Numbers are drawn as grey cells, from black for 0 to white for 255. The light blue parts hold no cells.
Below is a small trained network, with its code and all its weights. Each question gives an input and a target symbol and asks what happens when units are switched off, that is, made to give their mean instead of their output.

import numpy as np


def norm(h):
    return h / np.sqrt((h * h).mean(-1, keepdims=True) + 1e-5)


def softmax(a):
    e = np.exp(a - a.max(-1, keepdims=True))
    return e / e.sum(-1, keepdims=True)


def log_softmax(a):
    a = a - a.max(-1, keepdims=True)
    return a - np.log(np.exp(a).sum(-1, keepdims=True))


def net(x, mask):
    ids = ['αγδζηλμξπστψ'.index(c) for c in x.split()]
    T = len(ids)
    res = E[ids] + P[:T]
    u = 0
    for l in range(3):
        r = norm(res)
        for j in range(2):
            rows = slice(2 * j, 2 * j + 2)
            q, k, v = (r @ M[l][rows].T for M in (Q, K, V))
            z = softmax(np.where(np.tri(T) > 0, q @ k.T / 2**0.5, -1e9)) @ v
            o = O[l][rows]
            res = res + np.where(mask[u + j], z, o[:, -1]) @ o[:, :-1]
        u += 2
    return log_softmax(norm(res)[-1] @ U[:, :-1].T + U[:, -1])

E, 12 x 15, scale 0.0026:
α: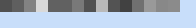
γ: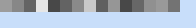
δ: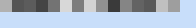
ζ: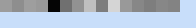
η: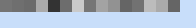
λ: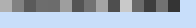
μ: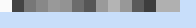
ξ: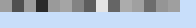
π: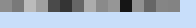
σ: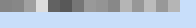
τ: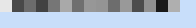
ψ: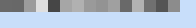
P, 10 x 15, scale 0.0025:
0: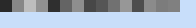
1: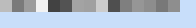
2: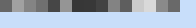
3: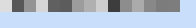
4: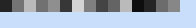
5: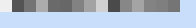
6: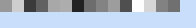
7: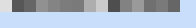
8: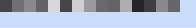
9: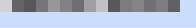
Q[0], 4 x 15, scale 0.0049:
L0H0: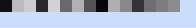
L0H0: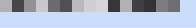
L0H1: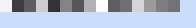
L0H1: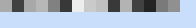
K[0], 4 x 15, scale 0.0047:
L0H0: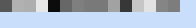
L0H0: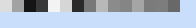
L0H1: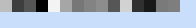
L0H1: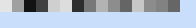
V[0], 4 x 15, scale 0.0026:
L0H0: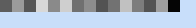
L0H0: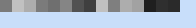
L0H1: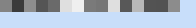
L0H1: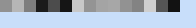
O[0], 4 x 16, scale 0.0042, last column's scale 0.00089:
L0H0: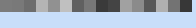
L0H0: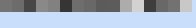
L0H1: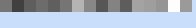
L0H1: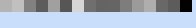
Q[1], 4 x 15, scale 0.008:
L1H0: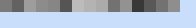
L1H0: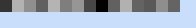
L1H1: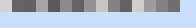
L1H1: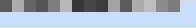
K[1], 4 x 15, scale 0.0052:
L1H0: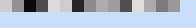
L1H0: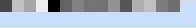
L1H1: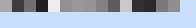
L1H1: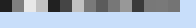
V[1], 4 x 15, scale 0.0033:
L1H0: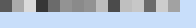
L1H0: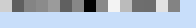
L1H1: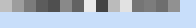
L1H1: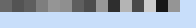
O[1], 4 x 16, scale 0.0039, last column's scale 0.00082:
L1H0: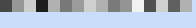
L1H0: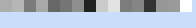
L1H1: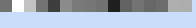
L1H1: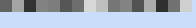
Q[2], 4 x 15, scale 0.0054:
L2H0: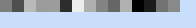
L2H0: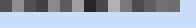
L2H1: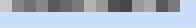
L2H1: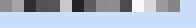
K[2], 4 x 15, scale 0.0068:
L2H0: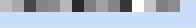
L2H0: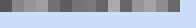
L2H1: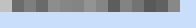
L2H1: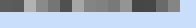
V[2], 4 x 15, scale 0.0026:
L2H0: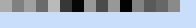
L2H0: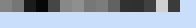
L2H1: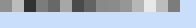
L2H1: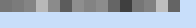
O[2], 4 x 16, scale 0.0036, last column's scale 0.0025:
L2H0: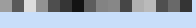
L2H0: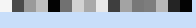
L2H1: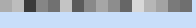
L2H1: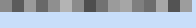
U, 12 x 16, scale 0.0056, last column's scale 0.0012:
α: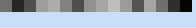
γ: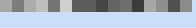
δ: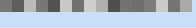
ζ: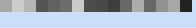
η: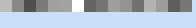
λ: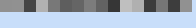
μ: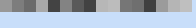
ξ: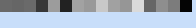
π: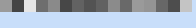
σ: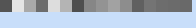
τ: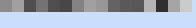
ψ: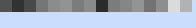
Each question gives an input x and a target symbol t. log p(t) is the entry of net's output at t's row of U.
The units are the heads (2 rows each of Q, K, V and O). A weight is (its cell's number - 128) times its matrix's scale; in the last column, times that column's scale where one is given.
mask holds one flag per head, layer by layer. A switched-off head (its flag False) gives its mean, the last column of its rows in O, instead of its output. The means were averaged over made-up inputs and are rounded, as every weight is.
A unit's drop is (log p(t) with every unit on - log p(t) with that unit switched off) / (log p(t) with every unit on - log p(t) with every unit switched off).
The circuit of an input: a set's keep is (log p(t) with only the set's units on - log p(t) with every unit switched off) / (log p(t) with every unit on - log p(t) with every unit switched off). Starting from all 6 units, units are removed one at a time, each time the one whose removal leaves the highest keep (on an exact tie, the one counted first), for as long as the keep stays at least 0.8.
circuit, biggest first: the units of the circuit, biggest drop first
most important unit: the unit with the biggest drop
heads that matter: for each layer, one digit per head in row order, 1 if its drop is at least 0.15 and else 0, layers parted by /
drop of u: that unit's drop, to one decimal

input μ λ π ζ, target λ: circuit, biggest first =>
(L0H0)
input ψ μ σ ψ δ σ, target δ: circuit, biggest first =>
(L1H0 L0H0)
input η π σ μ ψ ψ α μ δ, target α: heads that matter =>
00 / 01 / 00
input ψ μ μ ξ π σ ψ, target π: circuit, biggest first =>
(L2H0 L2H1)
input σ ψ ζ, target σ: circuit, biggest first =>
(L0H1 L2H0)
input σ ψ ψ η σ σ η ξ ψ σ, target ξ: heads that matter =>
00 / 10 / 00
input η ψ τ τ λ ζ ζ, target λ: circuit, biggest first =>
(L0H0 L2H0)
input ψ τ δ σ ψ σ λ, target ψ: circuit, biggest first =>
(L0H1 L2H1)
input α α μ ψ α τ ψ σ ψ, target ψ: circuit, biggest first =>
(L0H1 L1H0)
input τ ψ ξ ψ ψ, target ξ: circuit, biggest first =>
(L1H0 L1H1)
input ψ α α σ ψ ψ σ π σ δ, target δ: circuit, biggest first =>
(L2H0 L1H0 L0H0)
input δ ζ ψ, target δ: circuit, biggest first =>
(L2H0 L1H0)
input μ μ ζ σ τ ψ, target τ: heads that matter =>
00 / 01 / 00
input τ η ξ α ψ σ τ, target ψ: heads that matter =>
01 / 00 / 00
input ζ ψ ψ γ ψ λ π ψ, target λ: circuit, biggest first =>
(L0H0)
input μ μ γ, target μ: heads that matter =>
00 / 10 / 00
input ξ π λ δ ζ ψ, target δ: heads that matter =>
00 / 10 / 00
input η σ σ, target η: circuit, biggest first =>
(L2H0 L0H1)
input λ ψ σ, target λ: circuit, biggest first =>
(L0H0 L0H1)
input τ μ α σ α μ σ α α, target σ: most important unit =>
L0H1
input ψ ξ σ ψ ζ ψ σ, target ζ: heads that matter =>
00 / 01 / 00
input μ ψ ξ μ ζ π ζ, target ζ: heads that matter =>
01 / 01 / 00
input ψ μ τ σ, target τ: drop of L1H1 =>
0.2
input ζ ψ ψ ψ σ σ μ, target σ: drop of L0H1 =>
0.3
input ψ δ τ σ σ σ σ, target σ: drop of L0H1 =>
0.4
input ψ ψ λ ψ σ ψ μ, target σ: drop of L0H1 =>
0.4
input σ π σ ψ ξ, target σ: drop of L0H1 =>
0.3
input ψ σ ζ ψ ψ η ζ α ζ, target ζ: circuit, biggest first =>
(L1H1)
